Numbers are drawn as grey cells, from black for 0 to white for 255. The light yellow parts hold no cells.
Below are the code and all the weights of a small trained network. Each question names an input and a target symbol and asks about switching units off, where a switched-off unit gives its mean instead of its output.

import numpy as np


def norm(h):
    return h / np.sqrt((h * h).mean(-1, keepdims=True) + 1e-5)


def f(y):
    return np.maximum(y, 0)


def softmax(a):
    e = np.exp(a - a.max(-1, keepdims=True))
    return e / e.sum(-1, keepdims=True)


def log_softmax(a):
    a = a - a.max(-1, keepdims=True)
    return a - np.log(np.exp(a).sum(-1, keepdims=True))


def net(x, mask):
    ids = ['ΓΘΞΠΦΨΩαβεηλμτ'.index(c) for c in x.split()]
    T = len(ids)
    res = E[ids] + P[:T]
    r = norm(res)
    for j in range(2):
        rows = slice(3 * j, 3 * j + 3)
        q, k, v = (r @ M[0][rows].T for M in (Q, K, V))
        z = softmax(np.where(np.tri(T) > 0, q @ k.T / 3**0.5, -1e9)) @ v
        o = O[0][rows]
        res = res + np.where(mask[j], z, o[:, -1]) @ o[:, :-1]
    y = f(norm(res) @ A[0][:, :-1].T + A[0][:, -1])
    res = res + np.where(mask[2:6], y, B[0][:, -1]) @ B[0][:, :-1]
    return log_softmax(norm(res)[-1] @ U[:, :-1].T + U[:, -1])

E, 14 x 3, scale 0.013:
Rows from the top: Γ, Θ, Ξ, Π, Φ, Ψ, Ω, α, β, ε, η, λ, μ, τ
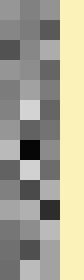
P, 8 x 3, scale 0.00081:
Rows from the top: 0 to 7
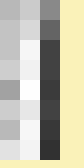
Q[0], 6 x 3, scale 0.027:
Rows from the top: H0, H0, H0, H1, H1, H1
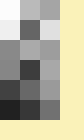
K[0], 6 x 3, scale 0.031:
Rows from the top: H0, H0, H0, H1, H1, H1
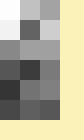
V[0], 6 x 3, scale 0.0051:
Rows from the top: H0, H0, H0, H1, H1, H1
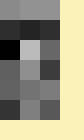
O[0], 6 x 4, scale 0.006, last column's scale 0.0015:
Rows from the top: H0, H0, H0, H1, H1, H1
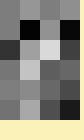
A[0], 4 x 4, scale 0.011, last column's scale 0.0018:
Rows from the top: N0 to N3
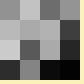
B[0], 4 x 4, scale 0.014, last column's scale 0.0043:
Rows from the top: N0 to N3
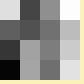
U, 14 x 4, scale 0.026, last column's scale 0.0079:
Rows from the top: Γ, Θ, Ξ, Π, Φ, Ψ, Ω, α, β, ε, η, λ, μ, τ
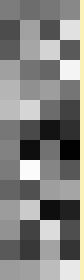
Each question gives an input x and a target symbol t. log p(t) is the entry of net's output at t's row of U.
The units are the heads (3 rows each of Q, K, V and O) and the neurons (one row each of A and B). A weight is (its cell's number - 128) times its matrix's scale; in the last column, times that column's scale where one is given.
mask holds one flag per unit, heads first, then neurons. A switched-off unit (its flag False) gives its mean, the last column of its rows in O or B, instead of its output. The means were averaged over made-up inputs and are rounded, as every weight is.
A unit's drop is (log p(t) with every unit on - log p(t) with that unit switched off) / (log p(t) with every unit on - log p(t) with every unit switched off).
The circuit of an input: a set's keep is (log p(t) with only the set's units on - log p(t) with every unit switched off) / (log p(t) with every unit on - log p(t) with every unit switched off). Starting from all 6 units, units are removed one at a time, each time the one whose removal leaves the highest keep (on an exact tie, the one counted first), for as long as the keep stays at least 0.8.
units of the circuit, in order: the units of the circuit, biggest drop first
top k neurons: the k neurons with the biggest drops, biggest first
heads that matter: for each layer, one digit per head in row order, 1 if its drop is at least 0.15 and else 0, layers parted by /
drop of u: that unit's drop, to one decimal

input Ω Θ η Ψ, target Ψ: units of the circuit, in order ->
[N0]
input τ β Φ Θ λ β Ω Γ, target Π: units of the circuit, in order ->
[H0 N0]
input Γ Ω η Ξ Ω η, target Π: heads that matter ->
01
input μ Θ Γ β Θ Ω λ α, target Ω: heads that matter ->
10
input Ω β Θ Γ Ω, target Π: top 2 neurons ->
[N3 N0]
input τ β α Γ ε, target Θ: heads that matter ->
10
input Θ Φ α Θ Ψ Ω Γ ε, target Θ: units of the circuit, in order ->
[N2 H0]
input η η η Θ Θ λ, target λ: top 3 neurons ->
[N1 N3 N2]
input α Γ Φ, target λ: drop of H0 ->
0.2
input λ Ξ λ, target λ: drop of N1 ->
0.5
